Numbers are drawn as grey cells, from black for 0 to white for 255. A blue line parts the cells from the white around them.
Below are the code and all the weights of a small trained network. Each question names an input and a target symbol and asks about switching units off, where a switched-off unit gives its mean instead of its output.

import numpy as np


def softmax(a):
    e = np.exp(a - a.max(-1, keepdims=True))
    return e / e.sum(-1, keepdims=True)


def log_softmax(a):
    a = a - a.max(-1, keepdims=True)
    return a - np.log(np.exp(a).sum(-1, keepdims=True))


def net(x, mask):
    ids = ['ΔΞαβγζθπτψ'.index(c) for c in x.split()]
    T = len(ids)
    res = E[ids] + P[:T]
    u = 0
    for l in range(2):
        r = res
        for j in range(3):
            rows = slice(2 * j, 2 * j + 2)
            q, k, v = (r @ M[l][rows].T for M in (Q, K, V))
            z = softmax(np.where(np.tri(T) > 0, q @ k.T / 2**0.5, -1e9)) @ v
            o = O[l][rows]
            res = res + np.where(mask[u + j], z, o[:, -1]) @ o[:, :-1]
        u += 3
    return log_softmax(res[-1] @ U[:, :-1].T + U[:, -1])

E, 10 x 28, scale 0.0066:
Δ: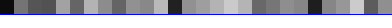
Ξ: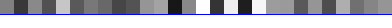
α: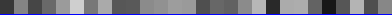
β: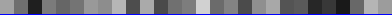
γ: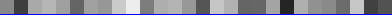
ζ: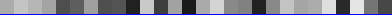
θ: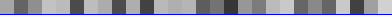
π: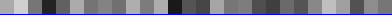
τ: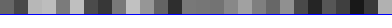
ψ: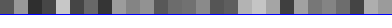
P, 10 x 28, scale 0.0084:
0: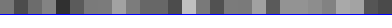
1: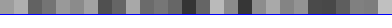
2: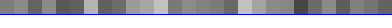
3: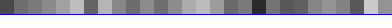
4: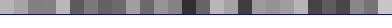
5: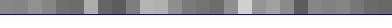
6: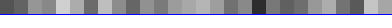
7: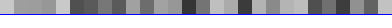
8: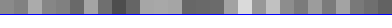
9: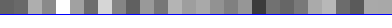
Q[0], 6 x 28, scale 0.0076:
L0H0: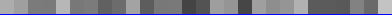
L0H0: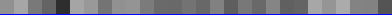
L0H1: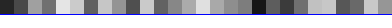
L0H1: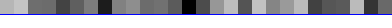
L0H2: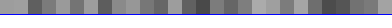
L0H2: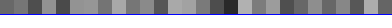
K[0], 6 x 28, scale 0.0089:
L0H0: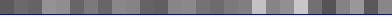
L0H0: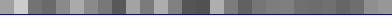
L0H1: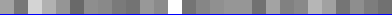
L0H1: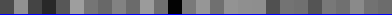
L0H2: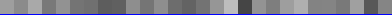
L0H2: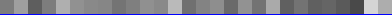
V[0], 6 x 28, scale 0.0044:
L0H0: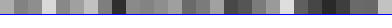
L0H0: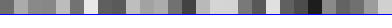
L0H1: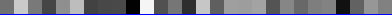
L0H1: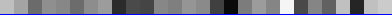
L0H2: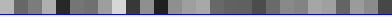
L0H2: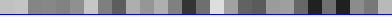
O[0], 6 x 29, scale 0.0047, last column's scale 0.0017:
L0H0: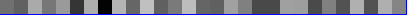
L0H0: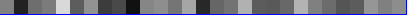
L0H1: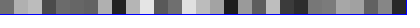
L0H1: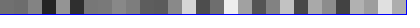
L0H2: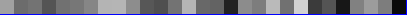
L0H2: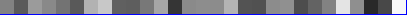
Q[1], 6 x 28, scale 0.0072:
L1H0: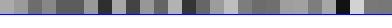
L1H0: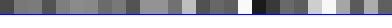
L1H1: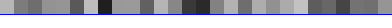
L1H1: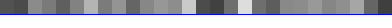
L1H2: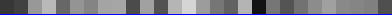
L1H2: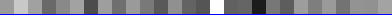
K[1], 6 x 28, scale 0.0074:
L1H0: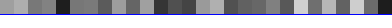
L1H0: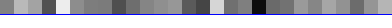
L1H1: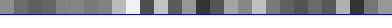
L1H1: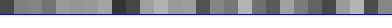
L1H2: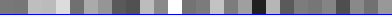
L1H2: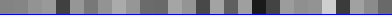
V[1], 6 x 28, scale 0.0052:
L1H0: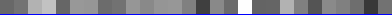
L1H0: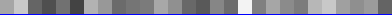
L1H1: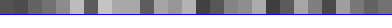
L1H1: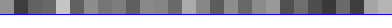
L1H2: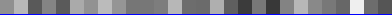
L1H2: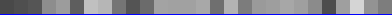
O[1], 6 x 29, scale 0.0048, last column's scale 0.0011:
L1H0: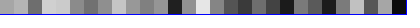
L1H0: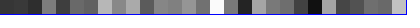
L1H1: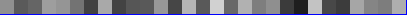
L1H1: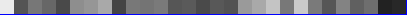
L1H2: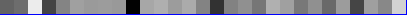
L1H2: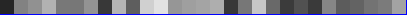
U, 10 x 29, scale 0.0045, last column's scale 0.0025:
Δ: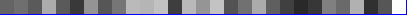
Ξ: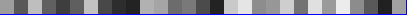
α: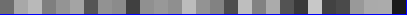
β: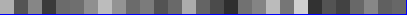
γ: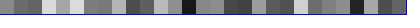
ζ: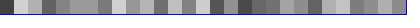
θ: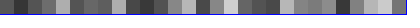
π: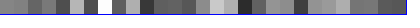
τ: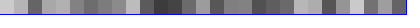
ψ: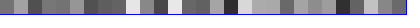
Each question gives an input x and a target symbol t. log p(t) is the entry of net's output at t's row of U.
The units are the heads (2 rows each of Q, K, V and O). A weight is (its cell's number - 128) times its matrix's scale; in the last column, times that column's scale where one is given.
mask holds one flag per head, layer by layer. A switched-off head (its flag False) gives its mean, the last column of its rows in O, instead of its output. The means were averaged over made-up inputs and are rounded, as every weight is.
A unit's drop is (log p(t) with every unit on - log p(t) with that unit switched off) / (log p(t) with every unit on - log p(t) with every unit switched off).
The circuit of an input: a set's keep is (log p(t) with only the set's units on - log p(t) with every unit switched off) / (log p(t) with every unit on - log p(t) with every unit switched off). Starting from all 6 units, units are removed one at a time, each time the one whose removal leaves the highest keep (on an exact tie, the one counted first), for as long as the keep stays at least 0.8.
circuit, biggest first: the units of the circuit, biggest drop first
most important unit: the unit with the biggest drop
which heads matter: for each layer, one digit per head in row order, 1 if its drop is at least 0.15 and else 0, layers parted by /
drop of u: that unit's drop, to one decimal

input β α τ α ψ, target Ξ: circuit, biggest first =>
L1H0; L0H2
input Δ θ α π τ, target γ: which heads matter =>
010 / 000
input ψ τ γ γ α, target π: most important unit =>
L0H0
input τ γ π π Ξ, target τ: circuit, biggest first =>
L1H0; L1H2
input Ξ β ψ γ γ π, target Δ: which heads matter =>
110 / 100
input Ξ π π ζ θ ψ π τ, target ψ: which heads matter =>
001 / 100
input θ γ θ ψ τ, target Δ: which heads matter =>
010 / 001
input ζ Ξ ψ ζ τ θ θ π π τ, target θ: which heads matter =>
010 / 000
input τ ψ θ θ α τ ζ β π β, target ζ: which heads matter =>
010 / 010
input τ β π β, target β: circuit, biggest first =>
L1H1; L0H2
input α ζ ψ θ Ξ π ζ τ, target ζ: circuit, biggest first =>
L0H0; L1H2; L1H1
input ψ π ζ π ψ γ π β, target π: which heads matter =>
101 / 000
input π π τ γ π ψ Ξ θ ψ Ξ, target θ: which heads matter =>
010 / 000
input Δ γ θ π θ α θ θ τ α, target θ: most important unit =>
L0H1
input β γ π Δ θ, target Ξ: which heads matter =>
001 / 100
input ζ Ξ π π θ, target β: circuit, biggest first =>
L0H2; L1H1
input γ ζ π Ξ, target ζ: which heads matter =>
000 / 010
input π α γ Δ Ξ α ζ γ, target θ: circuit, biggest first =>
L0H0; L1H1; L1H2
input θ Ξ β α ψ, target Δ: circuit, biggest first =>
L0H1; L1H2
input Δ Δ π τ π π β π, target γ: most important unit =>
L0H1
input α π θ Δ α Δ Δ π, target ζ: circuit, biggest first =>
L0H0; L1H1; L1H2
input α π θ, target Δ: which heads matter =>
001 / 100
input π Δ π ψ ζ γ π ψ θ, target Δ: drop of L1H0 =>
0.7
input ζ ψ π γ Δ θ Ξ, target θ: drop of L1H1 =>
-0.1
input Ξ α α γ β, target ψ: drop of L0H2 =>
0.3
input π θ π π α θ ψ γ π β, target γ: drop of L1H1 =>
0.0
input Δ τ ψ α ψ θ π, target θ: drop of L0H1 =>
0.8
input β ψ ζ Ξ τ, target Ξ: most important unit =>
L1H0
